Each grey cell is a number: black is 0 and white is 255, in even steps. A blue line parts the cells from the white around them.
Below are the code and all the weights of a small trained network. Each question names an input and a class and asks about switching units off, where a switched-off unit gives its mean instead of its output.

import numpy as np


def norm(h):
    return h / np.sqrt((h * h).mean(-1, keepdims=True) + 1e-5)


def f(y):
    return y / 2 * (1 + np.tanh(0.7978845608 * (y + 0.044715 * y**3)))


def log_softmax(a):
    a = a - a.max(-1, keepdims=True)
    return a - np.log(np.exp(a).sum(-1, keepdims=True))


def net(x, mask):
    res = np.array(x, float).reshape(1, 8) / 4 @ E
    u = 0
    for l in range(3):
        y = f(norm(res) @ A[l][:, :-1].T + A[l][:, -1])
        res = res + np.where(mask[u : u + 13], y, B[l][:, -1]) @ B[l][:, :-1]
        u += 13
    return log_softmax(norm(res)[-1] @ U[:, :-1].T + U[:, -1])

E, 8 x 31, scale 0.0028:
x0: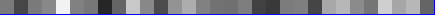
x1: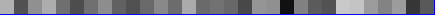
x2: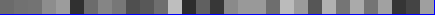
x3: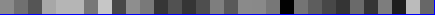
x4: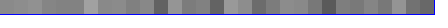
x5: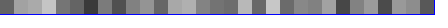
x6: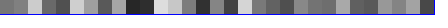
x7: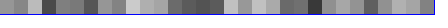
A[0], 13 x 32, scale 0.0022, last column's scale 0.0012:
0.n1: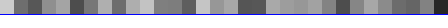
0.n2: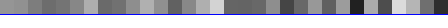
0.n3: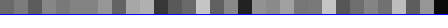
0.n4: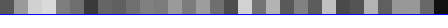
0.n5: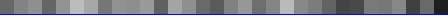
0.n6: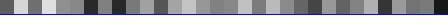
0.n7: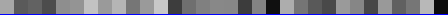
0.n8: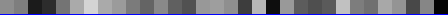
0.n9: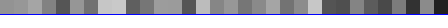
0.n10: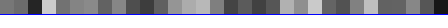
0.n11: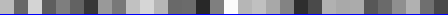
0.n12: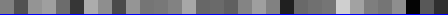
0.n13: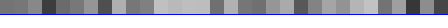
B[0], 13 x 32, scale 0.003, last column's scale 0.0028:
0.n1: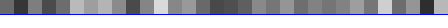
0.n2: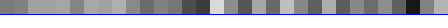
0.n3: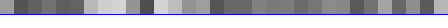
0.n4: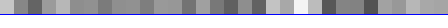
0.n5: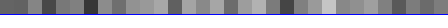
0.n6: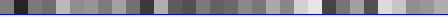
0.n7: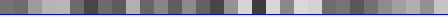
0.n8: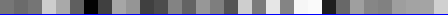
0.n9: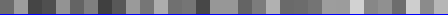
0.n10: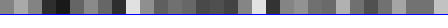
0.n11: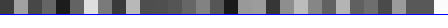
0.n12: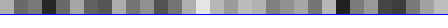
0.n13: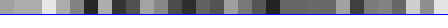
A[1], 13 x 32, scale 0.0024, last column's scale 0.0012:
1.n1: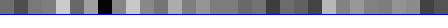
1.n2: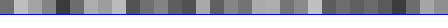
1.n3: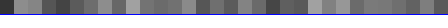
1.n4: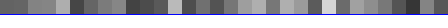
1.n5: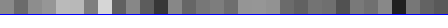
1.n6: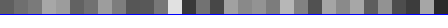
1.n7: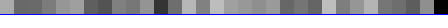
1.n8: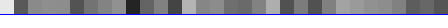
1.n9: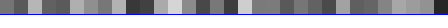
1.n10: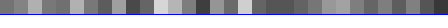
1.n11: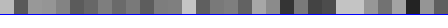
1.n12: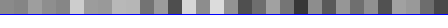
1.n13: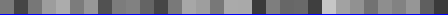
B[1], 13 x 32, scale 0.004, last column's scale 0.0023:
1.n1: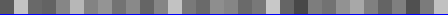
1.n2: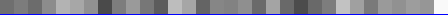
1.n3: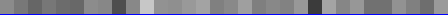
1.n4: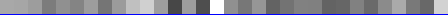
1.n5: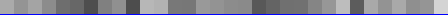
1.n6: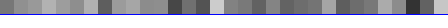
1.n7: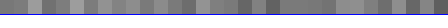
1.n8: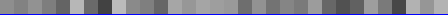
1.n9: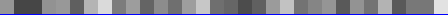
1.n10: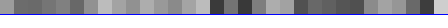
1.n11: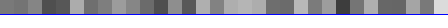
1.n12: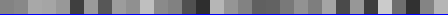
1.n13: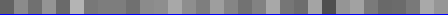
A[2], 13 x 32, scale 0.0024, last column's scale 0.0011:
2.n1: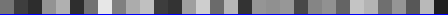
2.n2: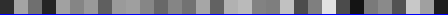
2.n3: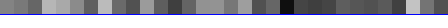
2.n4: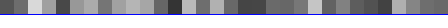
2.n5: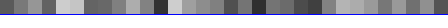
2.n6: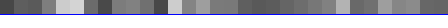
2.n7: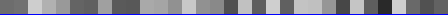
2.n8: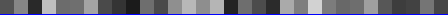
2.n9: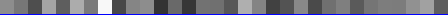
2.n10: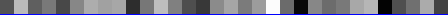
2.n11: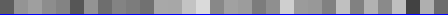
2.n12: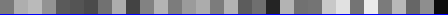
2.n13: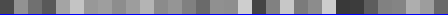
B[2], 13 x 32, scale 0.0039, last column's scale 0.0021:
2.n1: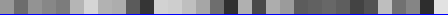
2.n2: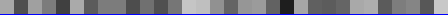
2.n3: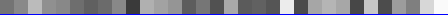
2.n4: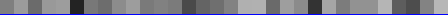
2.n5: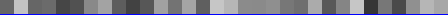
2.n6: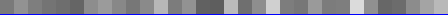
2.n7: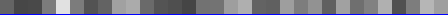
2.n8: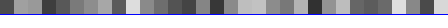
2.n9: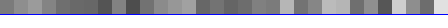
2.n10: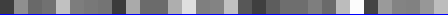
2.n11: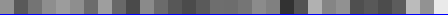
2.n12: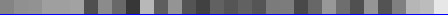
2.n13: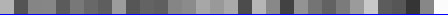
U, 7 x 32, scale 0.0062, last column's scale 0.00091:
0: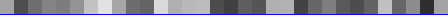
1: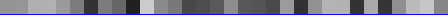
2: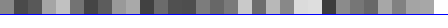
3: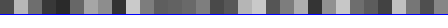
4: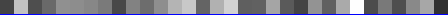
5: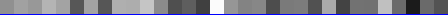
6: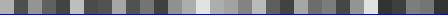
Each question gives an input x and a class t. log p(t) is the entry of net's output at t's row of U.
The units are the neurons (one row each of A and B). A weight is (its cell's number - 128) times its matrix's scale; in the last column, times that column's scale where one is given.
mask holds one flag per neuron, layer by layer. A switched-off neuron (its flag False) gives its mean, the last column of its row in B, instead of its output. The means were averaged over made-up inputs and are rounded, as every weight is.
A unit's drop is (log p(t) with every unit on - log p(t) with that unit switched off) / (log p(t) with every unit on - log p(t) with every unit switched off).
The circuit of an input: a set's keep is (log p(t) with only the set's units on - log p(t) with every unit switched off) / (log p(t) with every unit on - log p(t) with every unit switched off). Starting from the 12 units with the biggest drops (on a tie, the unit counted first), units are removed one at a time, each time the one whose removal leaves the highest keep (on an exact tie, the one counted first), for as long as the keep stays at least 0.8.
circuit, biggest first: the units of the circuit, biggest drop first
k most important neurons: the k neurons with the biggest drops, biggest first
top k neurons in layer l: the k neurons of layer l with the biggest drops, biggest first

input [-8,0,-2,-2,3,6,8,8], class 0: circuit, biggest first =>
(1.n9)
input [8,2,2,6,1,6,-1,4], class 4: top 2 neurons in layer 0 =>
(0.n13; 0.n8)
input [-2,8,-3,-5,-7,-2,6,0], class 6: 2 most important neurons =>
(1.n11; 1.n8)
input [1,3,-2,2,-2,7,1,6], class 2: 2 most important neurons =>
(0.n4; 0.n6)
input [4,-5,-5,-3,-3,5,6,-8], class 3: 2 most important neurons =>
(2.n8; 0.n10)
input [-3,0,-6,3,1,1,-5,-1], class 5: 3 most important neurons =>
(1.n12; 1.n9; 1.n10)
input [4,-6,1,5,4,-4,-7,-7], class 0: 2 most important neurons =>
(2.n1; 0.n11)
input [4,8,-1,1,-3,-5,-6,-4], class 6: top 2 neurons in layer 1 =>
(1.n11; 1.n8)
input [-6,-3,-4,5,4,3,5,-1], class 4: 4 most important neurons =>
(2.n10; 0.n13; 0.n9; 0.n1)
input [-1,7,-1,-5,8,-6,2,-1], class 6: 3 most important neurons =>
(0.n12; 1.n11; 1.n8)
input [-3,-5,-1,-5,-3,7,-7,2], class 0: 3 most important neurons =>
(2.n1; 0.n8; 0.n3)
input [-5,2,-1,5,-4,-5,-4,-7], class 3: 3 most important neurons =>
(2.n8; 0.n10; 0.n13)
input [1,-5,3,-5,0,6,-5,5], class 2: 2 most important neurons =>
(0.n6; 1.n9)
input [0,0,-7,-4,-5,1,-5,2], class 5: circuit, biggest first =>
(1.n12)
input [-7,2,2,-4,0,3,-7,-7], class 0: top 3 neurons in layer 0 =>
(0.n11; 0.n3; 0.n6)
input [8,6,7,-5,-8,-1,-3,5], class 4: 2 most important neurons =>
(1.n1; 2.n5)
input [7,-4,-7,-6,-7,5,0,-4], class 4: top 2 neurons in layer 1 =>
(1.n1; 1.n4)
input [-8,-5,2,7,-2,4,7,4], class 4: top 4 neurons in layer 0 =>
(0.n13; 0.n9; 0.n1; 0.n3)
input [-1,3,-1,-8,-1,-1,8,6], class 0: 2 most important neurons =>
(1.n10; 1.n9)
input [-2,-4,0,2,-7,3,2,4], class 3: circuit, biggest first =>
(0.n11)
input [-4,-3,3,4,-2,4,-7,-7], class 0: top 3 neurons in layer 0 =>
(0.n11; 0.n3; 0.n6)
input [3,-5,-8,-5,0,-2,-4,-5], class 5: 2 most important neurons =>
(1.n12; 0.n11)
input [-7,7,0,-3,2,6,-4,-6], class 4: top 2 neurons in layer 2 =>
(2.n10; 2.n2)
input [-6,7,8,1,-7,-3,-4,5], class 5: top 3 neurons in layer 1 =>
(1.n4; 1.n6; 1.n1)
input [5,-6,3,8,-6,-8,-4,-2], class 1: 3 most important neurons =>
(2.n3; 1.n5; 0.n6)
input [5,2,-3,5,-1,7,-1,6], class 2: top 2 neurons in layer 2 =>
(2.n7; 2.n8)
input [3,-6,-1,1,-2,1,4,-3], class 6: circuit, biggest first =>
(2.n13)
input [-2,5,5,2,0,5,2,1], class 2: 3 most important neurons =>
(0.n4; 0.n6; 2.n7)
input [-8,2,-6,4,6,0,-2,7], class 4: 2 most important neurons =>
(2.n10; 0.n10)
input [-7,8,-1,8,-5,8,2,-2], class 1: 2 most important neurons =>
(2.n3; 0.n8)
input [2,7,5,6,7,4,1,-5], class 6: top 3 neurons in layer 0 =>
(0.n12; 0.n13; 0.n11)
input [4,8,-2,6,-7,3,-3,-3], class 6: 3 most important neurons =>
(0.n12; 0.n13; 1.n8)
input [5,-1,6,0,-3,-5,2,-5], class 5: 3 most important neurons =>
(1.n4; 1.n6; 0.n11)
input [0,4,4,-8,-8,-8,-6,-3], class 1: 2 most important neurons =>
(2.n12; 0.n13)
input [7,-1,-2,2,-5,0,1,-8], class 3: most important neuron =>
(2.n8)
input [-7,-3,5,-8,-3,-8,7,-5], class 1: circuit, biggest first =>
(0.n13; 2.n12)
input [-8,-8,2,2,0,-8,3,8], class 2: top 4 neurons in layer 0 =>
(0.n8; 0.n7; 0.n10; 0.n12)
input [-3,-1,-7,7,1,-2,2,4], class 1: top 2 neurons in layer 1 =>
(1.n4; 1.n6)
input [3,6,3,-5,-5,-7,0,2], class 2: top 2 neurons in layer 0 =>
(0.n8; 0.n7)
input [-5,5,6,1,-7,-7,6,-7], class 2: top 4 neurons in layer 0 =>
(0.n8; 0.n11; 0.n7; 0.n1)
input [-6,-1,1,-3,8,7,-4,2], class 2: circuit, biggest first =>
(0.n6)
